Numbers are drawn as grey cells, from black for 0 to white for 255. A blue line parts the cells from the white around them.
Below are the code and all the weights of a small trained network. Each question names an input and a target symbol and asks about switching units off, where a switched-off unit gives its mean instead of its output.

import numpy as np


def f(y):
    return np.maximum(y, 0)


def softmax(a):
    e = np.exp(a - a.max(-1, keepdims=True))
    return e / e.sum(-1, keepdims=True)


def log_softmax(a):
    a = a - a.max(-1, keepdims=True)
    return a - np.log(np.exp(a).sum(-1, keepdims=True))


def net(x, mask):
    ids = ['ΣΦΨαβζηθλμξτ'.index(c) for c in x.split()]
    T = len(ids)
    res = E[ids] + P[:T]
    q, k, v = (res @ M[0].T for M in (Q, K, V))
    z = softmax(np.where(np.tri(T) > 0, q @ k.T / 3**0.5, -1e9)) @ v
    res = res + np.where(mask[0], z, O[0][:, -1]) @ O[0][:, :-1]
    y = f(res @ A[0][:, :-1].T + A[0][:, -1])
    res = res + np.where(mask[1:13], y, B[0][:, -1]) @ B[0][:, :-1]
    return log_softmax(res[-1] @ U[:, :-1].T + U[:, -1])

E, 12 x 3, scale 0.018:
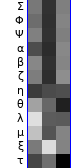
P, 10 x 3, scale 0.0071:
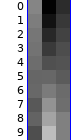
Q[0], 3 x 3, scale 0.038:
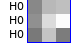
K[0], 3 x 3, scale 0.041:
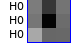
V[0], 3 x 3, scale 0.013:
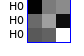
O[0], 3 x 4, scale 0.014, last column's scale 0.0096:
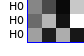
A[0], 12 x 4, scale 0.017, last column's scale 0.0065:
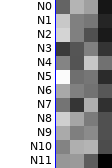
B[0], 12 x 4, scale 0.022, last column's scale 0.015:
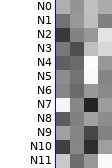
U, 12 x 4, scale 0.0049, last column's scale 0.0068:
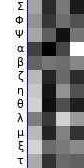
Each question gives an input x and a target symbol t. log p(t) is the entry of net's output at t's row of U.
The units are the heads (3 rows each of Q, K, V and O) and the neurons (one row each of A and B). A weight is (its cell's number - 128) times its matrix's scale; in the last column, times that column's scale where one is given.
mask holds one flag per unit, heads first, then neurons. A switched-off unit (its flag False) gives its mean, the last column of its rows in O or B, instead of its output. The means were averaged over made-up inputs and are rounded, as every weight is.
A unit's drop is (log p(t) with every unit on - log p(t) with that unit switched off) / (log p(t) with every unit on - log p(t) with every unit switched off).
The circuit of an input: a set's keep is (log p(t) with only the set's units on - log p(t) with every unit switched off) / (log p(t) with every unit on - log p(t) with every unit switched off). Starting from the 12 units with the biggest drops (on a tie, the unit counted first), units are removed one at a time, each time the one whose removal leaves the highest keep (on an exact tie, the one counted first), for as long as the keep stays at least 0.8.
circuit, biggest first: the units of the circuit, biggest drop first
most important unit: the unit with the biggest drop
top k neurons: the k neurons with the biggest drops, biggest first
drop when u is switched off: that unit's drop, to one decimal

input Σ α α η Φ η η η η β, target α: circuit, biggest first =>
[H0; N2]
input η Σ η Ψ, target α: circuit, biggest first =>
[N2; H0]
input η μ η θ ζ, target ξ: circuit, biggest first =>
[H0; N0; N2]
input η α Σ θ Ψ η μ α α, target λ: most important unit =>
N4
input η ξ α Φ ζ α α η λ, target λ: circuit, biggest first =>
[N5; N2]
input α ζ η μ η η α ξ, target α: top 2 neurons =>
[N11; N0]
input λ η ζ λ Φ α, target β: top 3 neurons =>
[N10; N0; N11]
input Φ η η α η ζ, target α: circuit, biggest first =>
[H0; N2]
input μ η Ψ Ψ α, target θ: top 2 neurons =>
[N7; N2]
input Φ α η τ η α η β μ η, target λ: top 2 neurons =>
[N4; N0]
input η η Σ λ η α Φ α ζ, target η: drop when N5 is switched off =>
0.2
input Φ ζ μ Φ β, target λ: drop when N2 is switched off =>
-0.1
